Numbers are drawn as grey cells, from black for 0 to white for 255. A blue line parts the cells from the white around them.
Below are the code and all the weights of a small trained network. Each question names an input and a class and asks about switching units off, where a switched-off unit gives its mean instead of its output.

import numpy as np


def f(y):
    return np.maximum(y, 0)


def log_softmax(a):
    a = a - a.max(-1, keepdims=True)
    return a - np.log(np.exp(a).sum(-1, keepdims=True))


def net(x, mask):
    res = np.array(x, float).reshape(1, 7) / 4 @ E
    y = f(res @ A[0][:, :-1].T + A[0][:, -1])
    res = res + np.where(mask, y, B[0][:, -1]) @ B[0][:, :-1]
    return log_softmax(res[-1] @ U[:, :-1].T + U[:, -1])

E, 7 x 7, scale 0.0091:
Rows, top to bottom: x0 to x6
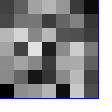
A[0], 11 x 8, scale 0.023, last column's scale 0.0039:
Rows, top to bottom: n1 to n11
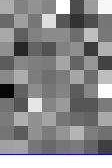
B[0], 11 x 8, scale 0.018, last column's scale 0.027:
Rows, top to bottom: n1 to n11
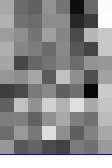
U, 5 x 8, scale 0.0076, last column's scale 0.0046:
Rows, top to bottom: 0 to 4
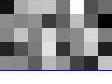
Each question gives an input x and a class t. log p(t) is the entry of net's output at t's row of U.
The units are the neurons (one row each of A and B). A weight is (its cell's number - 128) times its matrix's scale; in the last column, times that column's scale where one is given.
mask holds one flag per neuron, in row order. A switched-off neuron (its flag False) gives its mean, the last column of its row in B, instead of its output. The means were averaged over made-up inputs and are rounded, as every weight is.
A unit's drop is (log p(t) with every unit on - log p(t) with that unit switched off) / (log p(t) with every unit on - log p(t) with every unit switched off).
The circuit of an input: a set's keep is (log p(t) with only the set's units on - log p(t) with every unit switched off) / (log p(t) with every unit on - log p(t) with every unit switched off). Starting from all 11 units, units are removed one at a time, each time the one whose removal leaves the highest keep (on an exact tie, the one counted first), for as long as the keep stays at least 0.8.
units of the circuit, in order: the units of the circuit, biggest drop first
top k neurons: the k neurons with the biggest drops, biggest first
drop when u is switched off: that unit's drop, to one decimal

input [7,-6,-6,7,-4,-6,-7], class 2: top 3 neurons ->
(n8, n2, n3)
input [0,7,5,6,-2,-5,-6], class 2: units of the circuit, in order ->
(n8, n2)
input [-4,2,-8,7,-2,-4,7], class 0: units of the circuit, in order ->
(n1, n2)
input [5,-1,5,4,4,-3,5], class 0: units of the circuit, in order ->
(n8, n1)
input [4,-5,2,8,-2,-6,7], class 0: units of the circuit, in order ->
(n8)
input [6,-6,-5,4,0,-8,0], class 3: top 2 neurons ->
(n8, n2)
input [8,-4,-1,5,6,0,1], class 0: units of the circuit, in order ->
(n8, n2)
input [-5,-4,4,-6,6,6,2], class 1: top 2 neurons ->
(n1, n2)
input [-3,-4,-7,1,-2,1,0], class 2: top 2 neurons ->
(n2, n7)
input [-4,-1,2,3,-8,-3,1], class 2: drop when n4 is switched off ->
0.1
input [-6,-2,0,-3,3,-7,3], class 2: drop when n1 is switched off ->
0.3
